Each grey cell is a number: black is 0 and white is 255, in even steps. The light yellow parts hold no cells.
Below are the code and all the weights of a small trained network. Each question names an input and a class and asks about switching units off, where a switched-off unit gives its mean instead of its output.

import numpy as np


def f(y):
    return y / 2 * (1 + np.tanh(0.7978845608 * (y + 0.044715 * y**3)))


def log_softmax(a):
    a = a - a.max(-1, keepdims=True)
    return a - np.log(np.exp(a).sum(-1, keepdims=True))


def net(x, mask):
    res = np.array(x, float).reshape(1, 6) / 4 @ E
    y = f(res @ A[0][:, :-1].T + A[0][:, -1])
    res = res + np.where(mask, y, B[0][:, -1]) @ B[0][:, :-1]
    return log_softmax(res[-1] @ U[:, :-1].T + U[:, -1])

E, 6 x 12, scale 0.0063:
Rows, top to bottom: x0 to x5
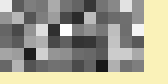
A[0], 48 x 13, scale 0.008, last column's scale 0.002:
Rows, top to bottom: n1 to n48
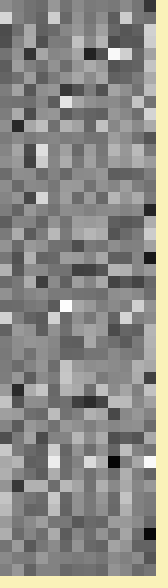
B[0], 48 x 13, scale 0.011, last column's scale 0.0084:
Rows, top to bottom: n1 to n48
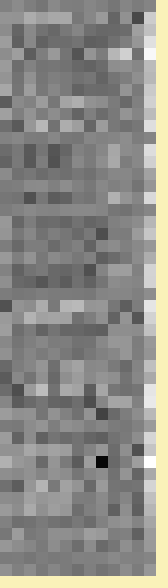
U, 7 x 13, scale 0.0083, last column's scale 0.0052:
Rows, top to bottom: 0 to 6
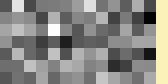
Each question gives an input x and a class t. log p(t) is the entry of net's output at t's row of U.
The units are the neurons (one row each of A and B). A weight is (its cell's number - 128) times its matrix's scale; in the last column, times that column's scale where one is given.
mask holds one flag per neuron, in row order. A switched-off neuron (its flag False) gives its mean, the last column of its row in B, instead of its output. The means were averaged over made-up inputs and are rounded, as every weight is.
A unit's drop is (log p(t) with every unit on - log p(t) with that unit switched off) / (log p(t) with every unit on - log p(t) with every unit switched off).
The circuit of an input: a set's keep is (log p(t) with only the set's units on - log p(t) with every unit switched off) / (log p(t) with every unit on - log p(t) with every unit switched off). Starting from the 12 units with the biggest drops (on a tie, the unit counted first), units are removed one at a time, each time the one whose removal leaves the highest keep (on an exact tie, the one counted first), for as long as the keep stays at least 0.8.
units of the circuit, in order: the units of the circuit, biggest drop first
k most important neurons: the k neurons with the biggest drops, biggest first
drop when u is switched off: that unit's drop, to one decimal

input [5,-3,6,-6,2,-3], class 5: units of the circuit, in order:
[n26]
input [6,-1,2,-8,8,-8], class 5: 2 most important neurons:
[n33, n11]
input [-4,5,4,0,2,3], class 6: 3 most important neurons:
[n39, n35, n17]
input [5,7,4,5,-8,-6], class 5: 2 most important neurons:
[n5, n17]
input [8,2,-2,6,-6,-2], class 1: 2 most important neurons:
[n39, n5]
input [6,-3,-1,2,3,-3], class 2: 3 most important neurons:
[n27, n2, n38]
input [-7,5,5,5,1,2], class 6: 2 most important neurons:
[n39, n35]
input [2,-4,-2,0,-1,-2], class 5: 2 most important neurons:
[n5, n39]
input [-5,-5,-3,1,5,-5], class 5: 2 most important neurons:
[n34, n17]
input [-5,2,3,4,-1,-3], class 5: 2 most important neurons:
[n5, n34]
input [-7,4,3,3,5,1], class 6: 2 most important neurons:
[n39, n35]
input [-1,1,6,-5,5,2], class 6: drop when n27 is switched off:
-0.1
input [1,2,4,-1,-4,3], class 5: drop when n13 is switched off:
0.3
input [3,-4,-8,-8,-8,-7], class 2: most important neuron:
[n2]
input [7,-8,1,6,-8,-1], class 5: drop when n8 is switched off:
0.0
